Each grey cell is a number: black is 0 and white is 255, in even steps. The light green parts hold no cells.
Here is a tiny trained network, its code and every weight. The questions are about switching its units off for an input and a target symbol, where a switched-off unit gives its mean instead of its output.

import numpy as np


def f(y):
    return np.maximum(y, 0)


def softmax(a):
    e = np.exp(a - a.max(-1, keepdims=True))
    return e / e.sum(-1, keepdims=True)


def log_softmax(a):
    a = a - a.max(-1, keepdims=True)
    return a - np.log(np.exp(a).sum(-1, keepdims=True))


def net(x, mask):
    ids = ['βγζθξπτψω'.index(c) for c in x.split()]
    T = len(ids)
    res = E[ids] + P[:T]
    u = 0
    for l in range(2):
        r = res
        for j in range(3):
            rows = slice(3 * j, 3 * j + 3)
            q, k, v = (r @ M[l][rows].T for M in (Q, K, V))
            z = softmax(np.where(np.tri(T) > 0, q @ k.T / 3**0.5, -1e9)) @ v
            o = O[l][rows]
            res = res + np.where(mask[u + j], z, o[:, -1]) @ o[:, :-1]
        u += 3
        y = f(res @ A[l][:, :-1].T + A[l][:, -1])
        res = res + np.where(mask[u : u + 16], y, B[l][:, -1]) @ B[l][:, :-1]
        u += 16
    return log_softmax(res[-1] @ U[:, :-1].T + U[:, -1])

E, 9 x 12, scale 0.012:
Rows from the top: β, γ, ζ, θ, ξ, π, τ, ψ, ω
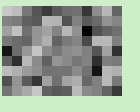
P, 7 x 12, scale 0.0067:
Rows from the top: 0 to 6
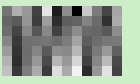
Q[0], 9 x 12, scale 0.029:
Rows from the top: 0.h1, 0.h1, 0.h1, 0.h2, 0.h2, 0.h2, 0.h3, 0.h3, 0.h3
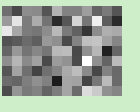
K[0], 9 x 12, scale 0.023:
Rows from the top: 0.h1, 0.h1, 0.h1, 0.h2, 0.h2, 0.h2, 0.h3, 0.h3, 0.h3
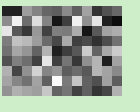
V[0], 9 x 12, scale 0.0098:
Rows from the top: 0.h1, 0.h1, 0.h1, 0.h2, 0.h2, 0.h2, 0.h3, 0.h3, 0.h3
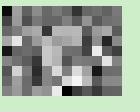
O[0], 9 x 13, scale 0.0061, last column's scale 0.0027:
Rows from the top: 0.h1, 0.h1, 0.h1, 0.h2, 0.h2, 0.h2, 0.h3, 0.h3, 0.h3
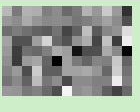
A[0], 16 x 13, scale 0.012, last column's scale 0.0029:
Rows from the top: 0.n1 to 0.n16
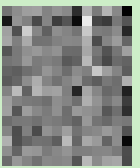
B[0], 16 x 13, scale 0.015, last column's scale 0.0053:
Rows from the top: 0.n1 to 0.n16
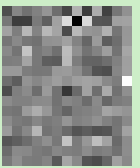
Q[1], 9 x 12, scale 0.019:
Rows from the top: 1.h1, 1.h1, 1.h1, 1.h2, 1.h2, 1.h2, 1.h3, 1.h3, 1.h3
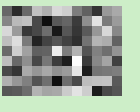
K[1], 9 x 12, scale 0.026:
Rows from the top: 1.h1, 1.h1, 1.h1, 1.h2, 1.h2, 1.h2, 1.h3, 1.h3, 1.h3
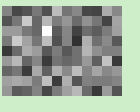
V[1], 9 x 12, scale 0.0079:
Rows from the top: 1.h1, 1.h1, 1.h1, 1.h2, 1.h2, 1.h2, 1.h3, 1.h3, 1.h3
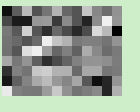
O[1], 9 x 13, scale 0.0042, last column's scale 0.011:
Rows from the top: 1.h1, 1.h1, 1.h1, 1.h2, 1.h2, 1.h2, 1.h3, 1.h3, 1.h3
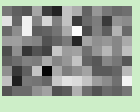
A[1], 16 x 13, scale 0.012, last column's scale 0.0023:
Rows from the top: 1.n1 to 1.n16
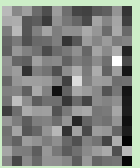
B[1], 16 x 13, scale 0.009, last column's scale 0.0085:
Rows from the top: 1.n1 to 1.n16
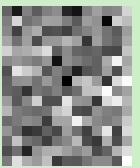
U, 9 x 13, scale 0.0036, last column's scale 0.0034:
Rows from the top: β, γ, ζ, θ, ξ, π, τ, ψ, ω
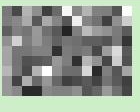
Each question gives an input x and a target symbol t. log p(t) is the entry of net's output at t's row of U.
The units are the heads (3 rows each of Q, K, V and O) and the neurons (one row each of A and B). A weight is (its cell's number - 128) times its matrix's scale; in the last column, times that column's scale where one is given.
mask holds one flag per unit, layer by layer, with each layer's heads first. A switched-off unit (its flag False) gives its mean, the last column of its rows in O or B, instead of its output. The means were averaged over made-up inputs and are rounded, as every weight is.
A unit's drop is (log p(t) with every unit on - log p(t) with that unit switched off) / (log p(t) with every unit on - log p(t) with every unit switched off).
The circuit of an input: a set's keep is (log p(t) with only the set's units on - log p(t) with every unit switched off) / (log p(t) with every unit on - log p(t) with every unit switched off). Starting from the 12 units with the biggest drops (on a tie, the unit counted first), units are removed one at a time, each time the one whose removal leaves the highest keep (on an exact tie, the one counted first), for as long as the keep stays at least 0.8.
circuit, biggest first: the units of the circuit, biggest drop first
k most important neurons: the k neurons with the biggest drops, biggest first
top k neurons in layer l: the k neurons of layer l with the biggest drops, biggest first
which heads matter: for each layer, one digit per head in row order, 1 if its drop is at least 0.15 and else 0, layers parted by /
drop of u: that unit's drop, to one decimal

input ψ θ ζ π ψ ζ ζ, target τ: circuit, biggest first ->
0.h2, 1.h1
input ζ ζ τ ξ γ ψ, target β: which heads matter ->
011 / 000
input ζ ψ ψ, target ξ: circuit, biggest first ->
0.h3, 1.n6
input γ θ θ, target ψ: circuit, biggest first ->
1.n1, 0.h3, 0.h2, 0.n13
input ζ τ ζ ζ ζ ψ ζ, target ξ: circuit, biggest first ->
0.h3, 1.n6
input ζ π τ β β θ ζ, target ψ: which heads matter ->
011 / 000
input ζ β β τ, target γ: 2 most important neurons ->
1.n8, 0.n2
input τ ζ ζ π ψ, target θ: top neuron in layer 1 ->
1.n7
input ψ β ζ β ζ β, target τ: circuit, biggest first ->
1.h1, 0.h3, 0.n16, 1.n15
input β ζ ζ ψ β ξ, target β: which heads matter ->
000 / 100
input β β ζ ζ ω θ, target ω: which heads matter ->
010 / 000
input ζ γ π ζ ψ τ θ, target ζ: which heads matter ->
010 / 000
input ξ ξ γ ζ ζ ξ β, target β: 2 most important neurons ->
0.n1, 0.n9
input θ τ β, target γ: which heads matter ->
111 / 111
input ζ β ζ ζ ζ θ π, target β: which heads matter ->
100 / 100
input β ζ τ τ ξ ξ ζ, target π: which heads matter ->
010 / 000
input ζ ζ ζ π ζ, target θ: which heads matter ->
010 / 100
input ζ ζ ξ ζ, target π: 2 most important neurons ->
1.n2, 0.n1
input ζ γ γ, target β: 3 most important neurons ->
0.n14, 1.n12, 1.n8
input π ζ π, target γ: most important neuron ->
1.n8
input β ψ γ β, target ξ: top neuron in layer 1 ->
1.n10
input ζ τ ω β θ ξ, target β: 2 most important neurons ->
1.n8, 0.n8
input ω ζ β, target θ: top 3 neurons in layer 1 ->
1.n7, 1.n5, 1.n2
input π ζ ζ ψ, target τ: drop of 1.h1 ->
0.2
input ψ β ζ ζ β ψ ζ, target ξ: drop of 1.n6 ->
0.7
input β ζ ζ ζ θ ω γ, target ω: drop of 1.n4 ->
0.0
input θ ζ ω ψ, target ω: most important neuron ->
1.n13
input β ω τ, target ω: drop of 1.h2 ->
0.1
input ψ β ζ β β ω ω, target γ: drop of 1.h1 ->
0.2
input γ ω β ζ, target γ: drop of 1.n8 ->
0.2
